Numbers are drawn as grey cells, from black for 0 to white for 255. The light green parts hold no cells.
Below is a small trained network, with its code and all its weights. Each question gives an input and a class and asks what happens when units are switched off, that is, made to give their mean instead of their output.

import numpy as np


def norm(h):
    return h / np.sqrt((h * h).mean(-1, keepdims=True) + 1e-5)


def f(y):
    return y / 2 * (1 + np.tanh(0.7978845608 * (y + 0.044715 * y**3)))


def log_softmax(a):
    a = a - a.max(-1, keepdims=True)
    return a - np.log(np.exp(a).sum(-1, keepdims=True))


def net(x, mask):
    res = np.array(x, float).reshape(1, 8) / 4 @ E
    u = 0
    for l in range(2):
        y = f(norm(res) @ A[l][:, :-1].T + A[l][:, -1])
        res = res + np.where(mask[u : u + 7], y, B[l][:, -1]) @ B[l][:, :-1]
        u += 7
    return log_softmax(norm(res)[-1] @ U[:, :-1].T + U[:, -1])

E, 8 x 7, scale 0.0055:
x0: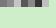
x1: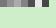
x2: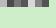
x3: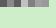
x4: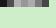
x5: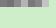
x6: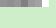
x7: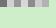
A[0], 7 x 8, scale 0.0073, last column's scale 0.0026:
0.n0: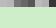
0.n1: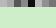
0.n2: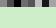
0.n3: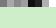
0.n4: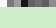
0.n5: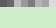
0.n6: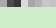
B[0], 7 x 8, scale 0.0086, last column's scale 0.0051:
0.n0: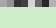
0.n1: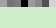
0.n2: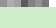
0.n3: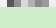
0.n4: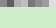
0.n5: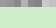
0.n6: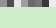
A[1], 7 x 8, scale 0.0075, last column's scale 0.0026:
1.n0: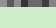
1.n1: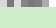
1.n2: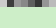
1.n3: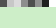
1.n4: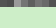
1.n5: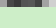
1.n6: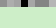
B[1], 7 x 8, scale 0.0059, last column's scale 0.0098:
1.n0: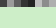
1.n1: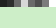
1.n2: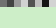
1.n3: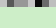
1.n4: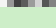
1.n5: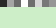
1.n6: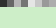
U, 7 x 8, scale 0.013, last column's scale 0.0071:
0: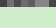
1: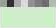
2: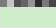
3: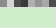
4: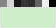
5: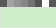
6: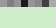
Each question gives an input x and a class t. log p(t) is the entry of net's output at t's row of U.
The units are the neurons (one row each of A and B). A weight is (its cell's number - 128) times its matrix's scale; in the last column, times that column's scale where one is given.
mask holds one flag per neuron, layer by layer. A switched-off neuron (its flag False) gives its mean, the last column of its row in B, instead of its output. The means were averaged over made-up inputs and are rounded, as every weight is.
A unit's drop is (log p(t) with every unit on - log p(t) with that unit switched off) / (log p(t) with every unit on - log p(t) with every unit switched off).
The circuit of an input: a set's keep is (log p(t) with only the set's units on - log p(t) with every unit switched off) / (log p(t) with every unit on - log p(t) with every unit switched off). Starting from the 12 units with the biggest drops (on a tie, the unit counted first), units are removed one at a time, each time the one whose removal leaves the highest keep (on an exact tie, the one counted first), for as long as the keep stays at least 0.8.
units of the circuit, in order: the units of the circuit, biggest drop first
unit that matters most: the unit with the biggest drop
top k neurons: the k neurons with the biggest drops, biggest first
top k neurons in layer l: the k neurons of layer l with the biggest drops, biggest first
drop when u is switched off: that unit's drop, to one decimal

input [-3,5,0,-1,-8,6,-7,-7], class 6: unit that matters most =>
0.n1
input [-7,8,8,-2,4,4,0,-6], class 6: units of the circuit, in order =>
[0.n3, 0.n2]
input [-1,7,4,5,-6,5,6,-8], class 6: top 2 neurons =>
[0.n1, 0.n0]
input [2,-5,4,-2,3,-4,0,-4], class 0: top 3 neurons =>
[0.n3, 0.n6, 1.n0]
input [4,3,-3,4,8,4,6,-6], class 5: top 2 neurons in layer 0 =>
[0.n6, 0.n5]
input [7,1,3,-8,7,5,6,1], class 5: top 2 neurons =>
[0.n6, 0.n3]
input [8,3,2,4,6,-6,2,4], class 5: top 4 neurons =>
[0.n6, 1.n2, 0.n5, 0.n3]
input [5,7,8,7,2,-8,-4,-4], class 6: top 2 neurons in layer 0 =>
[0.n3, 0.n6]
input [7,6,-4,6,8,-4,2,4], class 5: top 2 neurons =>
[0.n6, 1.n2]
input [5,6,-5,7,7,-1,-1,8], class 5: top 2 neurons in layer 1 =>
[1.n2, 1.n1]
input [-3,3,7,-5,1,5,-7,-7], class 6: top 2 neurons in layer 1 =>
[1.n0, 1.n1]
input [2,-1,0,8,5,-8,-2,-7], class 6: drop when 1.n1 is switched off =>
0.2
